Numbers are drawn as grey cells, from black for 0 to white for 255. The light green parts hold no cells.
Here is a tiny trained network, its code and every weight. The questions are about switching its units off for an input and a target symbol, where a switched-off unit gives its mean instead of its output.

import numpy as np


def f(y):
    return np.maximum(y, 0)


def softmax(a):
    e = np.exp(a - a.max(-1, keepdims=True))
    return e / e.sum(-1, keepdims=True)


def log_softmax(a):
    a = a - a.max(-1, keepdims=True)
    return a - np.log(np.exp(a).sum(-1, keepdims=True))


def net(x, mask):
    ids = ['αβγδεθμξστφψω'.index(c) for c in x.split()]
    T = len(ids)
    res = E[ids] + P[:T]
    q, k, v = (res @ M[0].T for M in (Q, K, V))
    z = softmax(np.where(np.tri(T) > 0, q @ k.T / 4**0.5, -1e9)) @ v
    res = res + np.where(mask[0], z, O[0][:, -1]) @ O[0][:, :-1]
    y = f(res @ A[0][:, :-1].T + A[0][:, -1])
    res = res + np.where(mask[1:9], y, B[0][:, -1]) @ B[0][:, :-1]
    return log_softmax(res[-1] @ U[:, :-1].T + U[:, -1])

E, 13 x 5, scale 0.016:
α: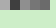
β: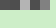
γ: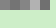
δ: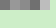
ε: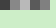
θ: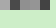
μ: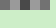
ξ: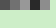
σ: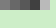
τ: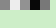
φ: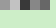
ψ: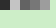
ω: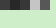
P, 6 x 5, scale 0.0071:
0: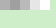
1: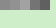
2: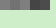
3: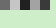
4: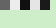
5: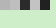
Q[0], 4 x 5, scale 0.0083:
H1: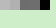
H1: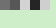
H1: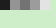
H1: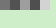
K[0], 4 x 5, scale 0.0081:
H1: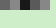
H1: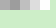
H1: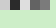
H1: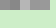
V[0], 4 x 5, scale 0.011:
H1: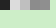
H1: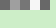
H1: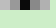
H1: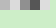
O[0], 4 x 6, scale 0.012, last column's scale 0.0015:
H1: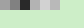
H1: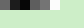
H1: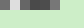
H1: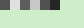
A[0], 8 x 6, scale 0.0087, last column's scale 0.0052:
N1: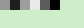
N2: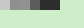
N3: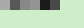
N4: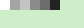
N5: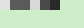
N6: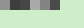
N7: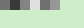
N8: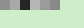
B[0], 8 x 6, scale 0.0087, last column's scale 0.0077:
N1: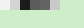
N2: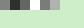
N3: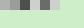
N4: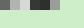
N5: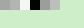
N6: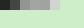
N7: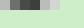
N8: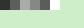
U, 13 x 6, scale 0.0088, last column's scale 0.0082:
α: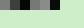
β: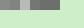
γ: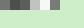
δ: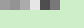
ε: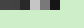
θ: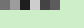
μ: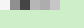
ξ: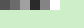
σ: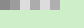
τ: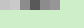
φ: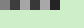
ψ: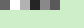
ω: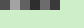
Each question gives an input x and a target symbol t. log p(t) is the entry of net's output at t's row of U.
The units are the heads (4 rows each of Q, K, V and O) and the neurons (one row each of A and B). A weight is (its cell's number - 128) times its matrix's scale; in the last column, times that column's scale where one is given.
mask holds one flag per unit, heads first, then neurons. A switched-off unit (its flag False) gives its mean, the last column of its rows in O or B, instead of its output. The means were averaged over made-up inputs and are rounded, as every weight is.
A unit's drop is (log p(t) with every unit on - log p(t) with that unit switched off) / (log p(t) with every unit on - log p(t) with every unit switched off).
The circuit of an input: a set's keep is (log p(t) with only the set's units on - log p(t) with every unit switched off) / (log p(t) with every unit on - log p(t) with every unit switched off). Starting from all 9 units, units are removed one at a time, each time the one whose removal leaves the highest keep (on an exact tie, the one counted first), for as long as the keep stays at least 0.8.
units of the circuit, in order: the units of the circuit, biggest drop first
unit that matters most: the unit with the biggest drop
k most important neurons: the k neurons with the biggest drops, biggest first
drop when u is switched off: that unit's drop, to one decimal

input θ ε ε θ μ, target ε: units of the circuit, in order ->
[H1; N6]
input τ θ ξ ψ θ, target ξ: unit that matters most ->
N5
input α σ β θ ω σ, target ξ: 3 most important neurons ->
[N3; N1; N7]
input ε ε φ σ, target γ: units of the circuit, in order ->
[H1; N1]
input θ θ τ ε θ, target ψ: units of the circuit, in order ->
[H1; N5; N4]
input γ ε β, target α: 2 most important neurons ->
[N5; N8]
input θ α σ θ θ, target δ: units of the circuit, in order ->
[H1; N2]
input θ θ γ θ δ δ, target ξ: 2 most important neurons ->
[N3; N1]
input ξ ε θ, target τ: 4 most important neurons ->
[N5; N4; N1; N2]
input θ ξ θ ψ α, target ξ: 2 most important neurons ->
[N5; N8]
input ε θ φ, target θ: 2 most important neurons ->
[N2; N5]
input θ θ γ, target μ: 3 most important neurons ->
[N1; N8; N3]
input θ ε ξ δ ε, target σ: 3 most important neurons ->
[N1; N3; N2]
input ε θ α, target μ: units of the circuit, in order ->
[N1; H1]
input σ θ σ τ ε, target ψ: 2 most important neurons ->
[N2; N3]
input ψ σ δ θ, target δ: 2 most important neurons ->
[N2; N1]
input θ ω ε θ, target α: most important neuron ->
[N6]
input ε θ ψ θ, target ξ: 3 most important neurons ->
[N5; N8; N6]
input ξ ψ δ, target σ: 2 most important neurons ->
[N1; N3]
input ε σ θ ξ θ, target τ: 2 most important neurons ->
[N5; N4]
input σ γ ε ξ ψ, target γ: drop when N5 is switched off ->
0.2
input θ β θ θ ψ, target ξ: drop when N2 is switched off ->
0.1
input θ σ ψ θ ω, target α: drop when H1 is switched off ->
0.5
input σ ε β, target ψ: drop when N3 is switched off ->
0.1
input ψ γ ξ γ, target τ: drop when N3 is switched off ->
0.0
